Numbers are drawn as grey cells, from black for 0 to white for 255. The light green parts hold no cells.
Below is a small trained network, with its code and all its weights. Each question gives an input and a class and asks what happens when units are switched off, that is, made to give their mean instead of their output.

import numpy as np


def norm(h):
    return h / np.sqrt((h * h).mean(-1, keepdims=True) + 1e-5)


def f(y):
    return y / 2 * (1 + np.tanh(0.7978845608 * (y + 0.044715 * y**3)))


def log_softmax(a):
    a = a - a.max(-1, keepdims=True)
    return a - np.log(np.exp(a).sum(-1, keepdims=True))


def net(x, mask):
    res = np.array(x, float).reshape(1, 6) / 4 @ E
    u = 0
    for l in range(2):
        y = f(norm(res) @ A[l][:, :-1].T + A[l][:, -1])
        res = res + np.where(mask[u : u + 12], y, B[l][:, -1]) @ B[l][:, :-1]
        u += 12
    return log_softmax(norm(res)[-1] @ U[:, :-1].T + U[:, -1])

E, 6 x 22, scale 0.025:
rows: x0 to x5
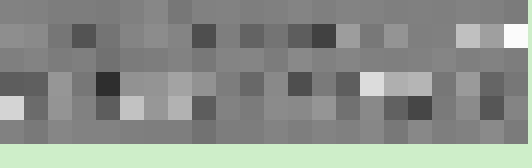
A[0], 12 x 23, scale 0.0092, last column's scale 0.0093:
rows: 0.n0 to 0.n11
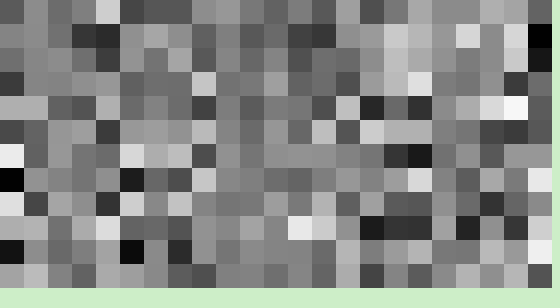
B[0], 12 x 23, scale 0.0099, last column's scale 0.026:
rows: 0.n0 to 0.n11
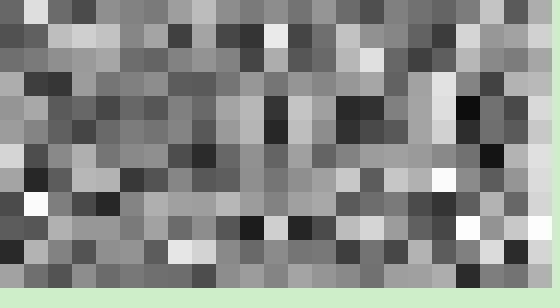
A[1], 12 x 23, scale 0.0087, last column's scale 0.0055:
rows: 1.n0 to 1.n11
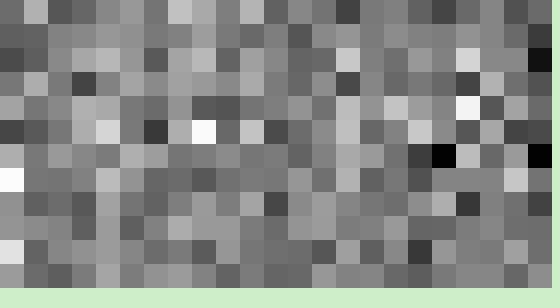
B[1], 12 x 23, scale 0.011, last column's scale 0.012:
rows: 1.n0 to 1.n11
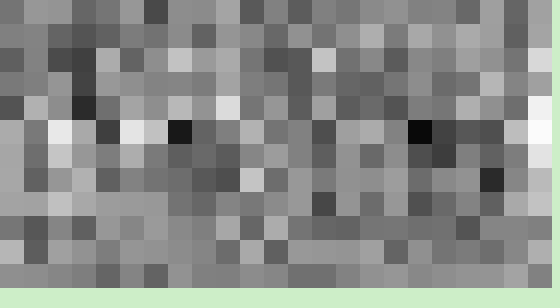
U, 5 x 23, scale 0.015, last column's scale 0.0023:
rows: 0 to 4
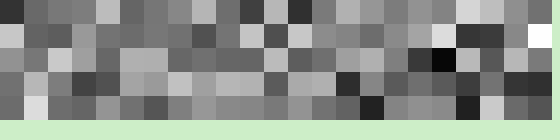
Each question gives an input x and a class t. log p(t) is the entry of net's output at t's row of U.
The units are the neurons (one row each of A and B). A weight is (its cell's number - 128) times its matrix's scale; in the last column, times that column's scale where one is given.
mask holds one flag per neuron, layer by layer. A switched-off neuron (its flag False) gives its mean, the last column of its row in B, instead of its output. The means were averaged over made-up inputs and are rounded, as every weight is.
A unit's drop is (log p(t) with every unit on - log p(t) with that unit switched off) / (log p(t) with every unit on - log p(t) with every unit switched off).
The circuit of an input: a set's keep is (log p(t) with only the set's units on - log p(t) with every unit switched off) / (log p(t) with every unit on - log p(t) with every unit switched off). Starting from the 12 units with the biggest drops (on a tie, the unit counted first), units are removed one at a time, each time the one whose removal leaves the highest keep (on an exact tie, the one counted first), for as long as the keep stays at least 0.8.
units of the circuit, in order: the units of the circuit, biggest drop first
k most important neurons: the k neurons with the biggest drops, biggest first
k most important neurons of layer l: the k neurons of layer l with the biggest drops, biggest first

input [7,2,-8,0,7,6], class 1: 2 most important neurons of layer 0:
[0.n6; 0.n9]
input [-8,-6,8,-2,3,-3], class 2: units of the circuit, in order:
[0.n9]
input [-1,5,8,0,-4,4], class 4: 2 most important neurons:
[0.n4; 0.n9]
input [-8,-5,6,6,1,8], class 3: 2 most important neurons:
[0.n8; 0.n6]
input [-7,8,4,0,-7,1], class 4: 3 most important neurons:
[0.n4; 0.n9; 0.n0]
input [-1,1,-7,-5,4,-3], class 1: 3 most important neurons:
[0.n4; 0.n1; 0.n11]
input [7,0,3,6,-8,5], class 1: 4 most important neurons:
[0.n9; 0.n5; 0.n7; 0.n3]
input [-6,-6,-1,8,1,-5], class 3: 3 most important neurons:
[0.n8; 0.n6; 0.n7]
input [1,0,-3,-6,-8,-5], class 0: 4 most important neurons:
[0.n9; 0.n5; 0.n8; 0.n7]
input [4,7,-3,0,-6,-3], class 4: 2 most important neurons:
[0.n4; 0.n9]
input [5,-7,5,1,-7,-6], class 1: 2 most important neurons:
[0.n1; 0.n5]
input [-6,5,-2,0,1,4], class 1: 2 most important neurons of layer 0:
[0.n4; 0.n9]
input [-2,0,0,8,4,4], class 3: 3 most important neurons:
[0.n9; 0.n5; 0.n8]
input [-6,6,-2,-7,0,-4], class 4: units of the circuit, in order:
[0.n0]
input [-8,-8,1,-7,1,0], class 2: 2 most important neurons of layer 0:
[0.n10; 0.n7]
